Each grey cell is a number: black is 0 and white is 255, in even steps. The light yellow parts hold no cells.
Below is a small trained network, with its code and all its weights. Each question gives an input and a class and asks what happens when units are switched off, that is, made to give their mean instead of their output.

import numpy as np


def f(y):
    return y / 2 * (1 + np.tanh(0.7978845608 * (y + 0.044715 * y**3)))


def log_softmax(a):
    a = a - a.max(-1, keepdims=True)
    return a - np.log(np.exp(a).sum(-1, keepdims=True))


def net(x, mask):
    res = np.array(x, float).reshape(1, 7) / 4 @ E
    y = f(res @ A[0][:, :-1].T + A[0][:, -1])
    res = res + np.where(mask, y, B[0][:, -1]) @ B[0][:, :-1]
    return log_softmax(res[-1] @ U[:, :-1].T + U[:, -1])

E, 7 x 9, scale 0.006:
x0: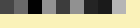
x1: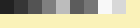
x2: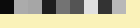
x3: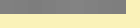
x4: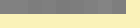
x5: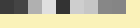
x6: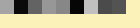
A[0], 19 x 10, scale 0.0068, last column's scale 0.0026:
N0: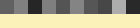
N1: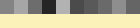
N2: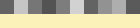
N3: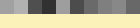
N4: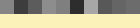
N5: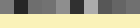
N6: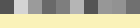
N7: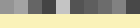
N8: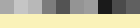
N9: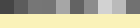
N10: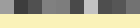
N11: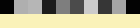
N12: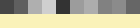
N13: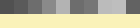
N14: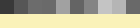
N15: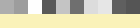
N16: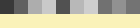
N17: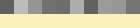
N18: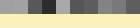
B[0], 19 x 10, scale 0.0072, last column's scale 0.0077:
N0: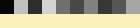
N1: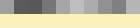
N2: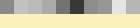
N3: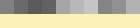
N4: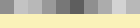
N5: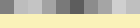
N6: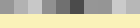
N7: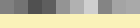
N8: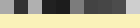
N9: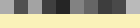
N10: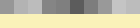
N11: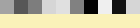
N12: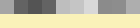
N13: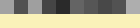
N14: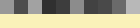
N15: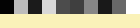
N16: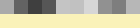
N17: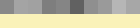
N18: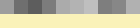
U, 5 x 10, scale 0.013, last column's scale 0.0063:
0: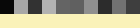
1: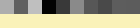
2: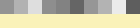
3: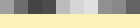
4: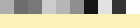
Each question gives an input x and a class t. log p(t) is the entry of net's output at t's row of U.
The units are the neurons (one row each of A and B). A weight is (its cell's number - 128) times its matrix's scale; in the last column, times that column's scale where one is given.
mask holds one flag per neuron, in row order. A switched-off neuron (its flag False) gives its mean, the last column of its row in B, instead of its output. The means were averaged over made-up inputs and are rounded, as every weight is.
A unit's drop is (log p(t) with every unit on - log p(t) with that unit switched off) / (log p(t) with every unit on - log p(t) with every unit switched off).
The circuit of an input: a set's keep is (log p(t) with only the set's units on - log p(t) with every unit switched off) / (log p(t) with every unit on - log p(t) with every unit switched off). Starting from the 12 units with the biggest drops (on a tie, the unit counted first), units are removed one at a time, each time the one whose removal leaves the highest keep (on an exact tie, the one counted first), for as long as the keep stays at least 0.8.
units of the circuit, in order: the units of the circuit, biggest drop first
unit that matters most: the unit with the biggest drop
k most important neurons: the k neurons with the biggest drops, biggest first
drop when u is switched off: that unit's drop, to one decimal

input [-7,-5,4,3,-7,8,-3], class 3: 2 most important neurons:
N16; N12
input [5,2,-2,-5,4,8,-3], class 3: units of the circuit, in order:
N16
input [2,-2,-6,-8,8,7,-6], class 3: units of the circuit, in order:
N12; N16
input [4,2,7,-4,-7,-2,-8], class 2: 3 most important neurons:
N2; N6; N17
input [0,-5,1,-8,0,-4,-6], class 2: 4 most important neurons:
N2; N6; N9; N14
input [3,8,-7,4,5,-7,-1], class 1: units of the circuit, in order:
N13; N11
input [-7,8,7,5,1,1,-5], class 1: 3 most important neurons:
N9; N14; N13
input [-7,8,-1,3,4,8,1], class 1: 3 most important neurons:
N9; N14; N13
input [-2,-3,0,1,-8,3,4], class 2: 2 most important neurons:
N11; N9
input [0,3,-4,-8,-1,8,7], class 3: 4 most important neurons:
N16; N12; N2; N6
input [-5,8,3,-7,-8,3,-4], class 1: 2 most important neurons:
N9; N14
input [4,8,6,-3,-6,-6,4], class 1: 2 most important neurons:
N14; N9
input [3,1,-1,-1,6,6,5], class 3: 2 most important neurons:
N16; N12
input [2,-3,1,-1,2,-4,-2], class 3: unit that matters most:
N15
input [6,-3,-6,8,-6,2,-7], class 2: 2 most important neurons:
N15; N2
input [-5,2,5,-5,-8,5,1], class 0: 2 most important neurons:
N15; N1
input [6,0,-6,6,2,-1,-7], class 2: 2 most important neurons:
N15; N2
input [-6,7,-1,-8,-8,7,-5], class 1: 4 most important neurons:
N9; N14; N13; N0
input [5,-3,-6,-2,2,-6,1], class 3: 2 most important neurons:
N15; N11
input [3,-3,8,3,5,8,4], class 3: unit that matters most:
N16
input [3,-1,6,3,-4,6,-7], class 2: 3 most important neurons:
N2; N6; N17
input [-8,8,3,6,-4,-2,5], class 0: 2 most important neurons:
N15; N8
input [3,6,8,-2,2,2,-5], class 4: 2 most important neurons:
N11; N8
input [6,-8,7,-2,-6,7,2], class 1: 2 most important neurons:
N8; N15
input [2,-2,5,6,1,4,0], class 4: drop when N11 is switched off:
0.6
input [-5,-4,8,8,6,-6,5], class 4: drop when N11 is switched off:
1.3
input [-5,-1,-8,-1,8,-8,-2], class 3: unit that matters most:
N11
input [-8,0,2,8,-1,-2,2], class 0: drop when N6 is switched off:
0.0
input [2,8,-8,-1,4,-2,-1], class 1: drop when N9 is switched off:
0.1
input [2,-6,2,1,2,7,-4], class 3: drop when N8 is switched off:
-0.1
